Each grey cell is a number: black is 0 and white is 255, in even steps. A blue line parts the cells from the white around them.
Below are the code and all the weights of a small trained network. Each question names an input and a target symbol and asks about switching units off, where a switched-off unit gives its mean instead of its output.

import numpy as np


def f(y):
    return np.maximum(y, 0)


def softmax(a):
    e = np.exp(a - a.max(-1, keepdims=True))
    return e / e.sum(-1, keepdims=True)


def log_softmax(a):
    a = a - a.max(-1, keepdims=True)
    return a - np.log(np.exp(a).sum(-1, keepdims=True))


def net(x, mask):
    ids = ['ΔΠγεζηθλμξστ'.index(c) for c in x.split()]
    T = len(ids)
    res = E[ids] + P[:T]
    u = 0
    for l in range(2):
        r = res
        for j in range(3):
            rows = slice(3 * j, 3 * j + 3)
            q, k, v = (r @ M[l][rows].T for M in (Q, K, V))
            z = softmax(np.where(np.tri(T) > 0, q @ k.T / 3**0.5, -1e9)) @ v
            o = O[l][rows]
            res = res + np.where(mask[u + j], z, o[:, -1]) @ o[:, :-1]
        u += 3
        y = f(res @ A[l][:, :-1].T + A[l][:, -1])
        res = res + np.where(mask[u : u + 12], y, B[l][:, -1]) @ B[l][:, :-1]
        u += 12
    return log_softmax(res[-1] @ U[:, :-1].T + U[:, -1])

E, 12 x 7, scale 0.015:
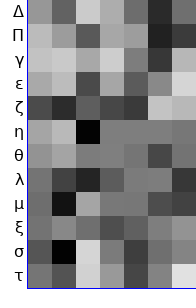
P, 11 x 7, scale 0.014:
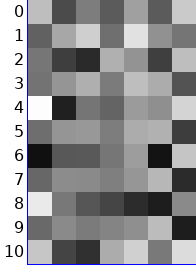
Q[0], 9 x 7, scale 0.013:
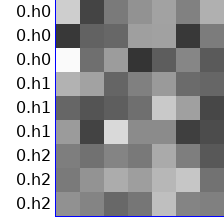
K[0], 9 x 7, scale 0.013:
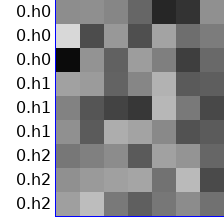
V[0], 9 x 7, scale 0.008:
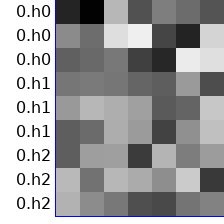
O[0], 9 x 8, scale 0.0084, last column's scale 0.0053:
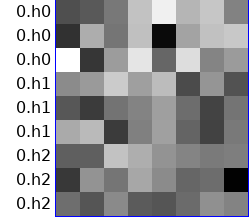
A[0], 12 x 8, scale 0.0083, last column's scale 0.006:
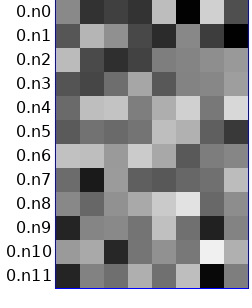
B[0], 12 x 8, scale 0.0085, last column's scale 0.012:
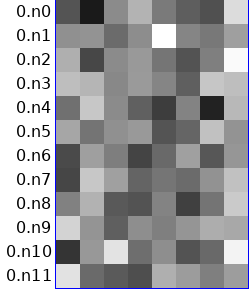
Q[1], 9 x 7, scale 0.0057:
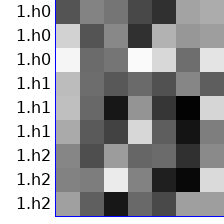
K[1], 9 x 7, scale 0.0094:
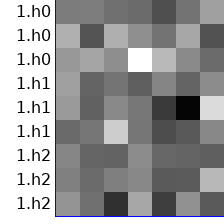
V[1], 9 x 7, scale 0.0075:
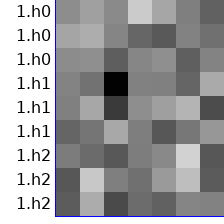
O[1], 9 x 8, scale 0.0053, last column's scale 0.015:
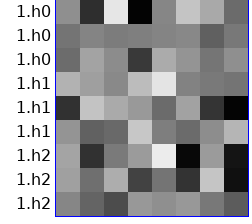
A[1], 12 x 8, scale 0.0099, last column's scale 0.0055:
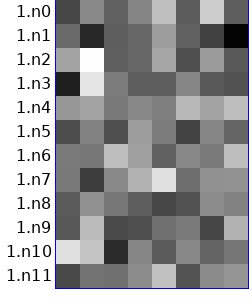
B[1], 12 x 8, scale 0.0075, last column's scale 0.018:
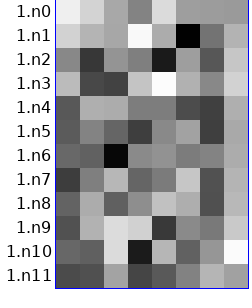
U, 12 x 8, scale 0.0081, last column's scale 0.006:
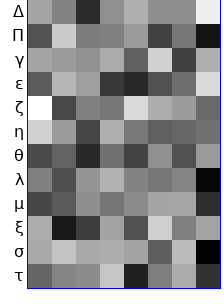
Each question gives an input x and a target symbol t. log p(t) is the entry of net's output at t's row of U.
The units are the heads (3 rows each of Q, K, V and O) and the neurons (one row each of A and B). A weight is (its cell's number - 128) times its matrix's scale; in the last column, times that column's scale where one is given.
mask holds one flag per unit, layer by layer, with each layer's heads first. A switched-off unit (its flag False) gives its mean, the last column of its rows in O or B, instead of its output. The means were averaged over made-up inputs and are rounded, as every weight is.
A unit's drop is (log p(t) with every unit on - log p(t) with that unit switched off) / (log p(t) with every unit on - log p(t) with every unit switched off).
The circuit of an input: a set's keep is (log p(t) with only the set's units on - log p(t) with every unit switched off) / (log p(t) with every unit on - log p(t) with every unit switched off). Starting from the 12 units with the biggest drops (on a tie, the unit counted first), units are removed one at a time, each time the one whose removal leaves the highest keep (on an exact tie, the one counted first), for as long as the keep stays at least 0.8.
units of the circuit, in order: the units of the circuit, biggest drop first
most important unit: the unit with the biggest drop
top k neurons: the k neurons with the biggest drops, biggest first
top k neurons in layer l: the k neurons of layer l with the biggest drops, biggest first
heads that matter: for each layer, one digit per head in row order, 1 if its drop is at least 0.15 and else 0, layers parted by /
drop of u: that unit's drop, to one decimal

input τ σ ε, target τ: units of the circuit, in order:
[0.h0]
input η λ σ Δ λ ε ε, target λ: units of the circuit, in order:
[0.h0, 1.n1, 0.n0, 1.n7]
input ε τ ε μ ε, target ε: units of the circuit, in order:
[0.h0, 1.n10]
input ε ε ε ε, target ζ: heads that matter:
110 / 001
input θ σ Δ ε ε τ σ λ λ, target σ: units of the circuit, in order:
[0.h0, 1.n0, 0.n3]
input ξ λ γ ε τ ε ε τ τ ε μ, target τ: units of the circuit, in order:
[0.h0, 1.n3]
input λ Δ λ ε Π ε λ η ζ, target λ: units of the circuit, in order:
[0.h0, 1.n1, 0.n0]
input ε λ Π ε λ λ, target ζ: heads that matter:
100 / 011
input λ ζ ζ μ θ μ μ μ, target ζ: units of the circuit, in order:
[0.h0, 0.n11]
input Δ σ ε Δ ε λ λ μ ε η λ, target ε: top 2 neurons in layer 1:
[1.n3, 1.n10]
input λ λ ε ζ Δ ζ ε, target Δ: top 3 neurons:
[1.n3, 1.n0, 0.n10]
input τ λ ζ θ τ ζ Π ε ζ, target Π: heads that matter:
100 / 000
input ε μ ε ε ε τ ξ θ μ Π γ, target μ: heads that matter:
110 / 000
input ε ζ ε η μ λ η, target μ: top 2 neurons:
[0.n10, 0.n0]
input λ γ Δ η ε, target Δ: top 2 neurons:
[0.n10, 1.n0]
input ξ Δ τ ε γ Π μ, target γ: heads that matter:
100 / 000
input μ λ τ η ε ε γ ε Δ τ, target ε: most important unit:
0.h1
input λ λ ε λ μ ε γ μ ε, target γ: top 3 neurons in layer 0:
[0.n10, 0.n1, 0.n0]
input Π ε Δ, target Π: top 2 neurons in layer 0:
[0.n0, 0.n1]
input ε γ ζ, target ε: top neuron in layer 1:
[1.n3]
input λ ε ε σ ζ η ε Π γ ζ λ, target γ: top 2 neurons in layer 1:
[1.n3, 1.n2]
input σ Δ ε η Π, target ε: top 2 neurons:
[1.n3, 0.n0]
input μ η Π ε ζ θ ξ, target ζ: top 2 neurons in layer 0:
[0.n8, 0.n0]
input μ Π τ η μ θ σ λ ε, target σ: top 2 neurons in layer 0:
[0.n3, 0.n10]
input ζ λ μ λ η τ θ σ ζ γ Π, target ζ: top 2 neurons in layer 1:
[1.n9, 1.n10]
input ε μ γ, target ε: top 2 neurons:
[1.n10, 1.n3]
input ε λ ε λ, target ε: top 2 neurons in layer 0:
[0.n4, 0.n9]
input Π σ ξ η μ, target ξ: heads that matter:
000 / 000
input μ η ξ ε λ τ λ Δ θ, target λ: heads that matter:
100 / 000
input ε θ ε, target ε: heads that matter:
100 / 000
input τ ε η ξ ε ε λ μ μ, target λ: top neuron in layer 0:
[0.n0]
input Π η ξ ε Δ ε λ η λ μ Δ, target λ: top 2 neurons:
[1.n1, 0.n0]
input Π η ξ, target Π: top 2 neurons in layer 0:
[0.n0, 0.n1]
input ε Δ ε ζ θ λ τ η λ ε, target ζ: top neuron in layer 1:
[1.n9]
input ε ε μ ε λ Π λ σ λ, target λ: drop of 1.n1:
0.6
